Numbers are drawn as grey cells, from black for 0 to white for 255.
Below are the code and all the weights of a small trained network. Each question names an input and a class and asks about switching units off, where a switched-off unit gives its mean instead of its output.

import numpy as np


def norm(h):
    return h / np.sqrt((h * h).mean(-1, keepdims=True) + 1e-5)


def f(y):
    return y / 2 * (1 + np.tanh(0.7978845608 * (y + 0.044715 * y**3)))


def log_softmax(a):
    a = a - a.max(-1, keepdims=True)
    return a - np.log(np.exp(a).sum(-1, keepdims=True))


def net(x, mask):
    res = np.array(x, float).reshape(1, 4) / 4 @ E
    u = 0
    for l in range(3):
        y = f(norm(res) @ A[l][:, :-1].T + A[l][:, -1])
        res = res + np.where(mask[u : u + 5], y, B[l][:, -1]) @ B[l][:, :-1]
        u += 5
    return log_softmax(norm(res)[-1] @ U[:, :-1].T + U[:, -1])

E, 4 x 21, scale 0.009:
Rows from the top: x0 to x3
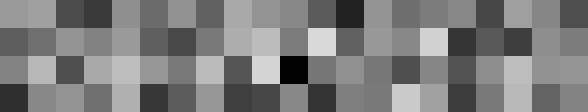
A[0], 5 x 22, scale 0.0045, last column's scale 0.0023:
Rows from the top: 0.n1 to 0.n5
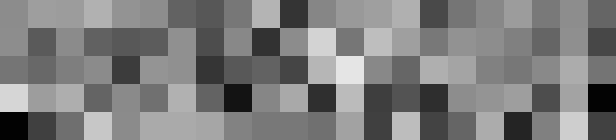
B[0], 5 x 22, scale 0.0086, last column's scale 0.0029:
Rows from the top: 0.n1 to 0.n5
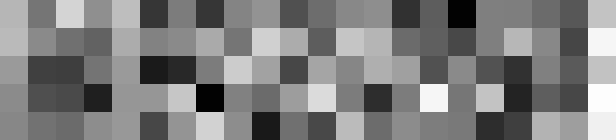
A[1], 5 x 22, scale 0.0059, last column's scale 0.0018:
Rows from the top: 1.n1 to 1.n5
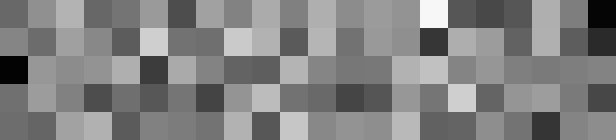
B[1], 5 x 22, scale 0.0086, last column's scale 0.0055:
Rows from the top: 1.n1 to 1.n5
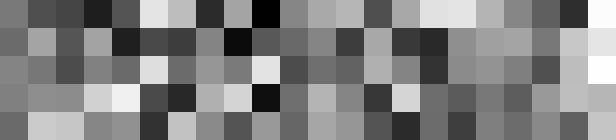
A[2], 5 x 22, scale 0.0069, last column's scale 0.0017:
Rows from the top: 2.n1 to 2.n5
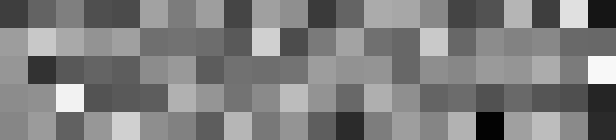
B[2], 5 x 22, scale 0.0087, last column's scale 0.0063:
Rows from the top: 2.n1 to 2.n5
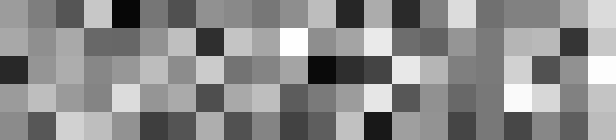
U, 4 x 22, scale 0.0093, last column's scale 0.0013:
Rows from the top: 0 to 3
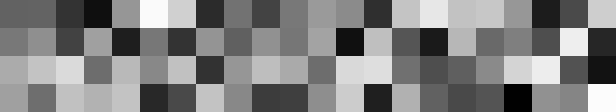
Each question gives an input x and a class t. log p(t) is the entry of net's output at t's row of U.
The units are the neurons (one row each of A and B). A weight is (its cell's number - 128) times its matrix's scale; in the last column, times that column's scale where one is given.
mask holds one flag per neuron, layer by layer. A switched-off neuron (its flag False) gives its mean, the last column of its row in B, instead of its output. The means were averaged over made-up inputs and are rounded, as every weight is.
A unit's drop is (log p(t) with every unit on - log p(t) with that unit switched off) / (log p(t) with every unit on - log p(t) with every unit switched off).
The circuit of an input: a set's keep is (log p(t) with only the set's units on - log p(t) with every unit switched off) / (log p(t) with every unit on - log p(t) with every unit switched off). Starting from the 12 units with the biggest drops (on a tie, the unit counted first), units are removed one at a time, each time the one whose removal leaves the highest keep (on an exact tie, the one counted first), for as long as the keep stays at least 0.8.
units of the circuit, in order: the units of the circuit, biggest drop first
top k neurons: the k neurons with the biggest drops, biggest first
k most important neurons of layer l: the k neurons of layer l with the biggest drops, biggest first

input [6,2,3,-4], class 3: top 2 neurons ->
(1.n4 2.n5)
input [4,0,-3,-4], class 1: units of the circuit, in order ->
(1.n2)
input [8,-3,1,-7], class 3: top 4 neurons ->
(1.n4 2.n5 1.n3 2.n1)
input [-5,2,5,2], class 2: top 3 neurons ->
(0.n1 2.n2 1.n4)
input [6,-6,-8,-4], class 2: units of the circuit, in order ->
(1.n1 2.n4)
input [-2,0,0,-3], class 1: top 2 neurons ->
(1.n2 2.n5)
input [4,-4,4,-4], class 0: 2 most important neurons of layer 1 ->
(1.n5 1.n3)
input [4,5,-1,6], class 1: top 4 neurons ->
(1.n3 2.n1 0.n4 0.n3)
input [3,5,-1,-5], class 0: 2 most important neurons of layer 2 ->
(2.n1 2.n3)
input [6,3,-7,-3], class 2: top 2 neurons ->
(2.n4 0.n2)
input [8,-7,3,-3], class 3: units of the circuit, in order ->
(1.n4 2.n5)
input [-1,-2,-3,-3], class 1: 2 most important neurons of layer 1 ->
(1.n2 1.n1)
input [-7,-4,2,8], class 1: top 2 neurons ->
(1.n3 2.n1)
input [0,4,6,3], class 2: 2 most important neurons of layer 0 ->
(0.n1 0.n4)
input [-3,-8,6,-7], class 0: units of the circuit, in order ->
(0.n4)
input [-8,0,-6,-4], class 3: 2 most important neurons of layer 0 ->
(0.n3 0.n5)
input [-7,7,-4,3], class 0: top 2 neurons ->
(1.n1 1.n4)
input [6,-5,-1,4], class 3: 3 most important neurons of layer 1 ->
(1.n4 1.n1 1.n2)
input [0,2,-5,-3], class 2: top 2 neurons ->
(0.n2 2.n4)
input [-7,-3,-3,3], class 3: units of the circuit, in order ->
(0.n5)
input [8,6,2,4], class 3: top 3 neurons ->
(2.n5 1.n4 0.n4)
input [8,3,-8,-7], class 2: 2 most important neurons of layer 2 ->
(2.n4 2.n1)
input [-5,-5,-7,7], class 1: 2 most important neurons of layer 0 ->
(0.n1 0.n5)
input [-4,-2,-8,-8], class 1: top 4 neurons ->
(1.n2 0.n3 2.n2 0.n1)
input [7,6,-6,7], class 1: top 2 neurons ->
(1.n3 2.n1)
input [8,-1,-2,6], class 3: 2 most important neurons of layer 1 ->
(1.n4 1.n2)
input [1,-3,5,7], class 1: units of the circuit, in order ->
(2.n1)
